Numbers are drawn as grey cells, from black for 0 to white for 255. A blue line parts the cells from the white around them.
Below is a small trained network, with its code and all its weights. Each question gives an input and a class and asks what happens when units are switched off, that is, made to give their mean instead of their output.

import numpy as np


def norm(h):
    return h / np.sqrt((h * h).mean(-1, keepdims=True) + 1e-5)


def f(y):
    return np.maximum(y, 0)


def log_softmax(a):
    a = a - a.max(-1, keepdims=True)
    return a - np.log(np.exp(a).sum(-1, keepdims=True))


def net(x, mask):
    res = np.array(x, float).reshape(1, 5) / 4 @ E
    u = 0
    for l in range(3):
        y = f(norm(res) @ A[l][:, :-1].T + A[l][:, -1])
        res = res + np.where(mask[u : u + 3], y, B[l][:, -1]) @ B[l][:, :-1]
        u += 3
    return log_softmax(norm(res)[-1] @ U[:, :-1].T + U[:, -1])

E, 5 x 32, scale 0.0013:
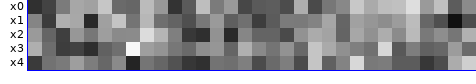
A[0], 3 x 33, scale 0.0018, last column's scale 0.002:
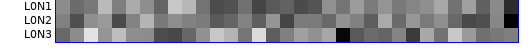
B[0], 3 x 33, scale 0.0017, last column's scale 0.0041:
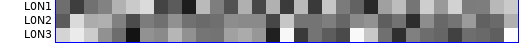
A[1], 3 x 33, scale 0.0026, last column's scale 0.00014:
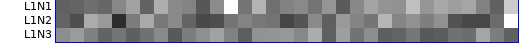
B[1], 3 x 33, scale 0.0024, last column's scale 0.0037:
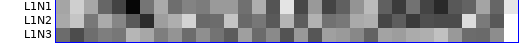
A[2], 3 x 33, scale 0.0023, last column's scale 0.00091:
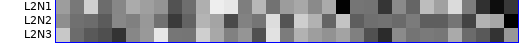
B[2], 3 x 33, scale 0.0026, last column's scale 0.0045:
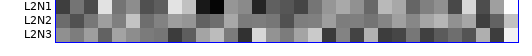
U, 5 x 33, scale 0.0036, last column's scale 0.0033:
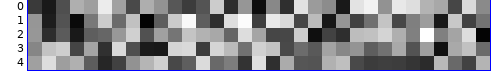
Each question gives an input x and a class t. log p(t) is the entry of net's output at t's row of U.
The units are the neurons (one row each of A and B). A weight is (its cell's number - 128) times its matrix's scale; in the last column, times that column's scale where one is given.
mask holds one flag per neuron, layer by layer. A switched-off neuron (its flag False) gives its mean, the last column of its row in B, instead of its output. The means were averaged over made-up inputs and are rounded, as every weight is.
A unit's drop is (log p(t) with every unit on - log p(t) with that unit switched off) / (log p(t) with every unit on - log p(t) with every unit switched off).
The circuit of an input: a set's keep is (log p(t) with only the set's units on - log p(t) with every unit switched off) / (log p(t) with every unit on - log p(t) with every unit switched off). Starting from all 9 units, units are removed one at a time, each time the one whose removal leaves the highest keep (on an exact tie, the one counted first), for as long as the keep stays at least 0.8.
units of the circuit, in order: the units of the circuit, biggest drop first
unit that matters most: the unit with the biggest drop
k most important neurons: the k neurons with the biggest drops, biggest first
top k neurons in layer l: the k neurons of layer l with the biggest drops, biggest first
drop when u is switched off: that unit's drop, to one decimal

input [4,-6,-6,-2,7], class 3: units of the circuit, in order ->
L2N1; L1N2
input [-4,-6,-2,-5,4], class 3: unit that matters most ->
L0N3
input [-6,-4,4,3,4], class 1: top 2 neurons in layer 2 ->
L2N1; L2N3
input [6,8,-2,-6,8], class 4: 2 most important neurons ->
L1N2; L1N3
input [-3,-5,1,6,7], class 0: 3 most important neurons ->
L2N2; L1N1; L2N3
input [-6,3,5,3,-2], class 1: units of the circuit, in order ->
L2N3; L0N3
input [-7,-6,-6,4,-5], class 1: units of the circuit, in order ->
L2N3; L1N3
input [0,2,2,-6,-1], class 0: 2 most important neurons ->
L0N1; L1N1
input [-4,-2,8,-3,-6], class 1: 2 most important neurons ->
L2N3; L0N3
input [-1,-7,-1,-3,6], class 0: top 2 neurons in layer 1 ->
L1N1; L1N2
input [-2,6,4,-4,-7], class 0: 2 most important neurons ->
L2N1; L1N1
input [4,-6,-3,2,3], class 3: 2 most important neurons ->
L2N1; L1N2
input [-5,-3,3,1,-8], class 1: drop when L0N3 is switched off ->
0.1
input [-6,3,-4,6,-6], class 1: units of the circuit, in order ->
L2N3
